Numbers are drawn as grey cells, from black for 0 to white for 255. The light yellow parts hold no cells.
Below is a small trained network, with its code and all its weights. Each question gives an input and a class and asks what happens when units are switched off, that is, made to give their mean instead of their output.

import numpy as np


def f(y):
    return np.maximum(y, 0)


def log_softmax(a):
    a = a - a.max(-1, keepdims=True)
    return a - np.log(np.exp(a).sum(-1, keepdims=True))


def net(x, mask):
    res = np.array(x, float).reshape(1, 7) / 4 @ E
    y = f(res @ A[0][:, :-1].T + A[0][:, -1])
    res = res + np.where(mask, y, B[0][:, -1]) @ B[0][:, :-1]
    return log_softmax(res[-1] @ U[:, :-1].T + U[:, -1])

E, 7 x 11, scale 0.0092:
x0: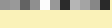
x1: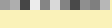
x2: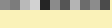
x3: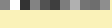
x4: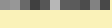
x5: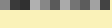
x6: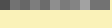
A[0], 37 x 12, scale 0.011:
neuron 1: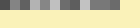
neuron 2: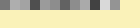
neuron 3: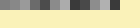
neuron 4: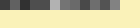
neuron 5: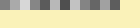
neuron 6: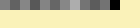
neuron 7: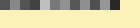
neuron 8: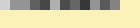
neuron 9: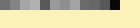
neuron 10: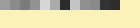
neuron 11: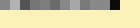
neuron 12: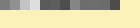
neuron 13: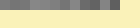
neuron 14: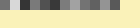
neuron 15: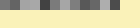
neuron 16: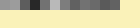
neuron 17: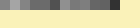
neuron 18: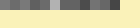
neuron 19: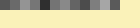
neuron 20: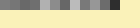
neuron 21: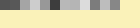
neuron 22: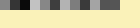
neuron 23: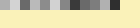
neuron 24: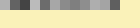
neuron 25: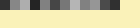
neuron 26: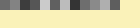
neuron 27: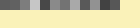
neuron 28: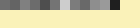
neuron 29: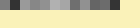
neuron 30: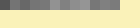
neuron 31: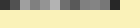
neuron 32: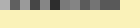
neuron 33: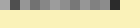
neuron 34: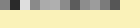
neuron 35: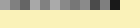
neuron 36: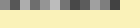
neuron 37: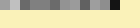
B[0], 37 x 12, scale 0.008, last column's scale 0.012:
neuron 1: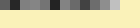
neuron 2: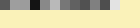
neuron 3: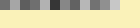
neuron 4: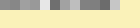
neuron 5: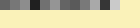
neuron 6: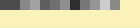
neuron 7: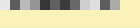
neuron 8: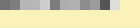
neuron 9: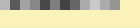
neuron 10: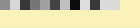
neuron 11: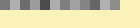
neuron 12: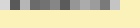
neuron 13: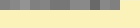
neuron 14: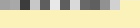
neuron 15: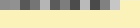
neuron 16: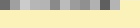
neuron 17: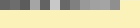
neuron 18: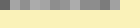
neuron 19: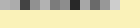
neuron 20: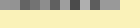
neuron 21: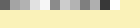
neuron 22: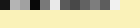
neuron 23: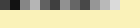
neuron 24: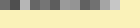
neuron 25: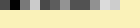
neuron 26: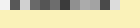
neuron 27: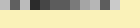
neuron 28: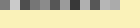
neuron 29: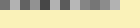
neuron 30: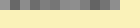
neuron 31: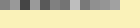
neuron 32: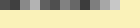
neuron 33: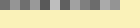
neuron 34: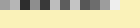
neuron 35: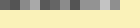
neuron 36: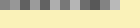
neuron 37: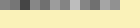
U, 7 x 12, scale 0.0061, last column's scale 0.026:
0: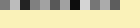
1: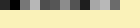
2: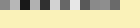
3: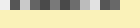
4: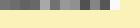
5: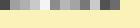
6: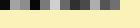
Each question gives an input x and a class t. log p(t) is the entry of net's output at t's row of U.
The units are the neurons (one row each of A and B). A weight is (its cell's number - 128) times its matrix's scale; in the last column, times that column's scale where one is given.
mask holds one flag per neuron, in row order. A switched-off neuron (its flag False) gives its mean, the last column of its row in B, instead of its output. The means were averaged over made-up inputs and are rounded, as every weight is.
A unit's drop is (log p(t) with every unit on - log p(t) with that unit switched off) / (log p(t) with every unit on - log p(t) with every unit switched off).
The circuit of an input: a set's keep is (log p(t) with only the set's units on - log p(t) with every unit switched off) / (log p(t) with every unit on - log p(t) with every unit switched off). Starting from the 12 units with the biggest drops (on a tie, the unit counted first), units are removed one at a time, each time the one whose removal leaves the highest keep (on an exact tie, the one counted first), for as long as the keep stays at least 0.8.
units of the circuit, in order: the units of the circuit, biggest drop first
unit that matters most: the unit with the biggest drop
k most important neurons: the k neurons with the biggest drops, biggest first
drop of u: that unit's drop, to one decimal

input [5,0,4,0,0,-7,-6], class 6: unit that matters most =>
neuron 5
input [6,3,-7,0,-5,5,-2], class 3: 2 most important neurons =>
(neuron 26; neuron 7)
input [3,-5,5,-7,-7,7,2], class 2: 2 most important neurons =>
(neuron 34; neuron 29)
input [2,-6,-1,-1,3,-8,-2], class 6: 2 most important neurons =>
(neuron 2; neuron 5)
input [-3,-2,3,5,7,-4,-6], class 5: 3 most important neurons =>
(neuron 8; neuron 16; neuron 34)
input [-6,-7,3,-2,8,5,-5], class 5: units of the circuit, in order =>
(neuron 8; neuron 4)
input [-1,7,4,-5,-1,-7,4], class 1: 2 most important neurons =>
(neuron 23; neuron 1)
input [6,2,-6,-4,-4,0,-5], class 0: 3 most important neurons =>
(neuron 10; neuron 27; neuron 12)
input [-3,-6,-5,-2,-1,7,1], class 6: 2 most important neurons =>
(neuron 22; neuron 23)
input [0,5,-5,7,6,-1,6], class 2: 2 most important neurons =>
(neuron 14; neuron 21)
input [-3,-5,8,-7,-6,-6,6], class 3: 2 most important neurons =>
(neuron 12; neuron 5)
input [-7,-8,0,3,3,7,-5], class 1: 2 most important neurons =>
(neuron 32; neuron 25)
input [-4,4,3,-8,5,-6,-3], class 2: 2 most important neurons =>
(neuron 34; neuron 36)
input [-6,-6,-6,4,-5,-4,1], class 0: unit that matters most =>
neuron 28
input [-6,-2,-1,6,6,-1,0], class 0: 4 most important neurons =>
(neuron 19; neuron 3; neuron 21; neuron 34)
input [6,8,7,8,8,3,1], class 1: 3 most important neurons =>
(neuron 23; neuron 1; neuron 21)
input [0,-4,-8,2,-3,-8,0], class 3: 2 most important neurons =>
(neuron 7; neuron 26)
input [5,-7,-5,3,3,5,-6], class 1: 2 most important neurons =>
(neuron 25; neuron 32)
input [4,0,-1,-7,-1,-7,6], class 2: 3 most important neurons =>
(neuron 34; neuron 22; neuron 31)
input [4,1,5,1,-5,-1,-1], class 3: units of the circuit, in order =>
(neuron 12)
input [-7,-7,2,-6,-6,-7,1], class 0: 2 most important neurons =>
(neuron 19; neuron 15)
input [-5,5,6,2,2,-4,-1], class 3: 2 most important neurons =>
(neuron 12; neuron 10)
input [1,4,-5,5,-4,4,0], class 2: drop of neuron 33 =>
-0.1
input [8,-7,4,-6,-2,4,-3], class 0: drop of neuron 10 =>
1.2
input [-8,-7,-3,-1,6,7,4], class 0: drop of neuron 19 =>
0.4
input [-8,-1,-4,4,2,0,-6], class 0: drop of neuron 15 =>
0.0
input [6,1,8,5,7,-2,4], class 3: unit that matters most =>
neuron 27
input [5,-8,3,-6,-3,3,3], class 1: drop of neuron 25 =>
0.4
